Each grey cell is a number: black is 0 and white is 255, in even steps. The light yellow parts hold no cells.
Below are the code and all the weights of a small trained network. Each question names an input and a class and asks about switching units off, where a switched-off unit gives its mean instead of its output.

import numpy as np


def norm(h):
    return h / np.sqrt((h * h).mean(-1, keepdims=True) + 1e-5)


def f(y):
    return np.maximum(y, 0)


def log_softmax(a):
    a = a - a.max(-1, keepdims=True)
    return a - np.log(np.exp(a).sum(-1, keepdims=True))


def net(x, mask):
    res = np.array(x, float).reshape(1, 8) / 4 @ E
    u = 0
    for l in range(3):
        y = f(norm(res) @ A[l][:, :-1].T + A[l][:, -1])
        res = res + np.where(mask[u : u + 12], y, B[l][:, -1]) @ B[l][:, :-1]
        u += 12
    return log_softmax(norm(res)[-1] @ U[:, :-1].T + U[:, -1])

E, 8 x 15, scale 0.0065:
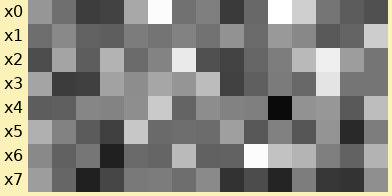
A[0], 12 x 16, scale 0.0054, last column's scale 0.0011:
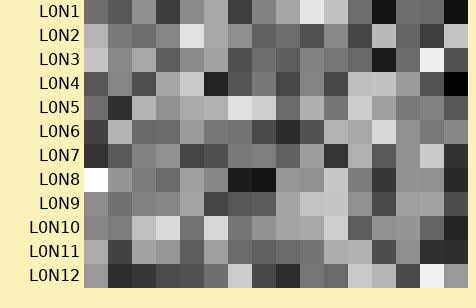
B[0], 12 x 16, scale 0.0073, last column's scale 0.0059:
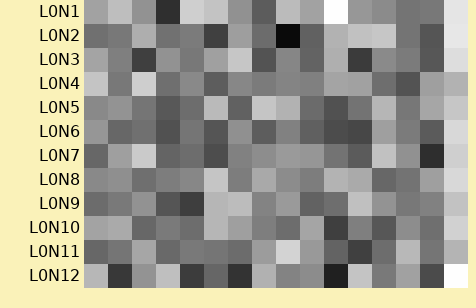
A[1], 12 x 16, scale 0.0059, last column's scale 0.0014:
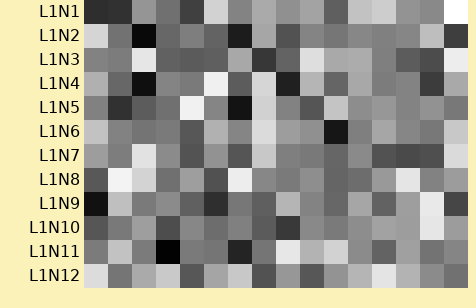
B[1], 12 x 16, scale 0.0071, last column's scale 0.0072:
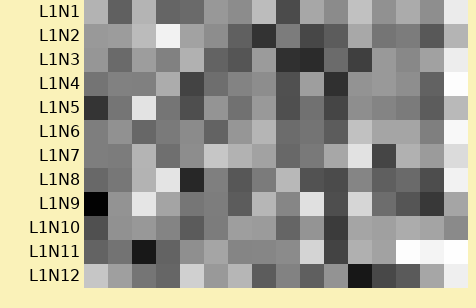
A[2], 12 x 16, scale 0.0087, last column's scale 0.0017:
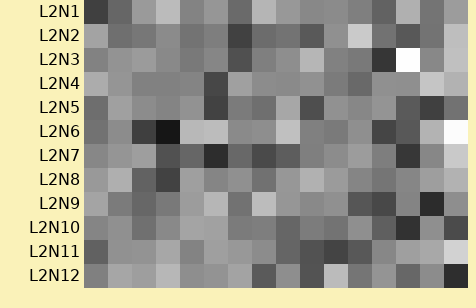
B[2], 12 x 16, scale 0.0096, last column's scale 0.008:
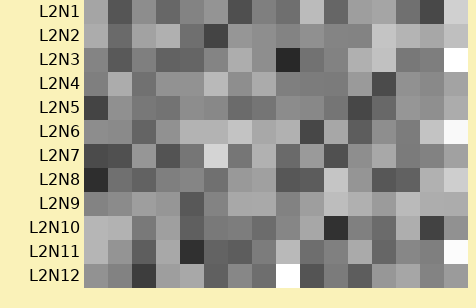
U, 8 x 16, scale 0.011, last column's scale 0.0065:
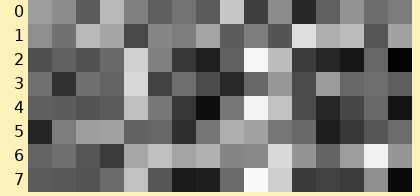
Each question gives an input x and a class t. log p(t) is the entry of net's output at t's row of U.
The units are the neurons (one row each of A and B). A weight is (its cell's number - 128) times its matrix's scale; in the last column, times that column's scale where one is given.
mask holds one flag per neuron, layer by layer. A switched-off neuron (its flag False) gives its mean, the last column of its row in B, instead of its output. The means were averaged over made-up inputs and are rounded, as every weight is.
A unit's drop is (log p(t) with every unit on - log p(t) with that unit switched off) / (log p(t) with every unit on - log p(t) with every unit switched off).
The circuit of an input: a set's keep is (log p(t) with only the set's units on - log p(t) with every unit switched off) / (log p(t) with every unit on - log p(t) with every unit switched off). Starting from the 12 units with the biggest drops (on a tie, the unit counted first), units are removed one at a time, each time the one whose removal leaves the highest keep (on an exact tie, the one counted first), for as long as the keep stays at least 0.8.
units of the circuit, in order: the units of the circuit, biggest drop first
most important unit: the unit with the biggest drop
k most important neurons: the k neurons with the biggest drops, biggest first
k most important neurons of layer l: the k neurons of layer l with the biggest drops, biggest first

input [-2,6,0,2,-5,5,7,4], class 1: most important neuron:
(L0N12)
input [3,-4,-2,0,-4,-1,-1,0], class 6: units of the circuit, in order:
(L0N1, L1N11, L0N12)
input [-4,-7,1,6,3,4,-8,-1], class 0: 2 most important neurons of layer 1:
(L1N12, L1N11)
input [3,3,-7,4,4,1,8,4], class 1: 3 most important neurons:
(L0N12, L1N4, L1N2)
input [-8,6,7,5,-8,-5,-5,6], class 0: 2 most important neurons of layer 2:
(L2N3, L2N5)
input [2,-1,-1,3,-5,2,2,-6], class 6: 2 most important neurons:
(L0N12, L1N12)
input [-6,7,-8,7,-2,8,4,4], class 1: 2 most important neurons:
(L1N2, L0N12)
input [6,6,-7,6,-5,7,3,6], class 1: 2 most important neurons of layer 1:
(L1N2, L1N5)
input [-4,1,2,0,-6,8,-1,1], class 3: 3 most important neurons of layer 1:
(L1N11, L1N2, L1N7)
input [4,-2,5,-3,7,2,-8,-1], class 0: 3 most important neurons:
(L0N12, L1N12, L2N12)
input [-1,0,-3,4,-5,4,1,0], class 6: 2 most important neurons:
(L0N12, L1N8)
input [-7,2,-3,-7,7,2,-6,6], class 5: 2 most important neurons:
(L1N11, L0N12)
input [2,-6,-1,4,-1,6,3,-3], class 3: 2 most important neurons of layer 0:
(L0N2, L0N12)
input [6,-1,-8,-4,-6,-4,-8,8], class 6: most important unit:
L0N1
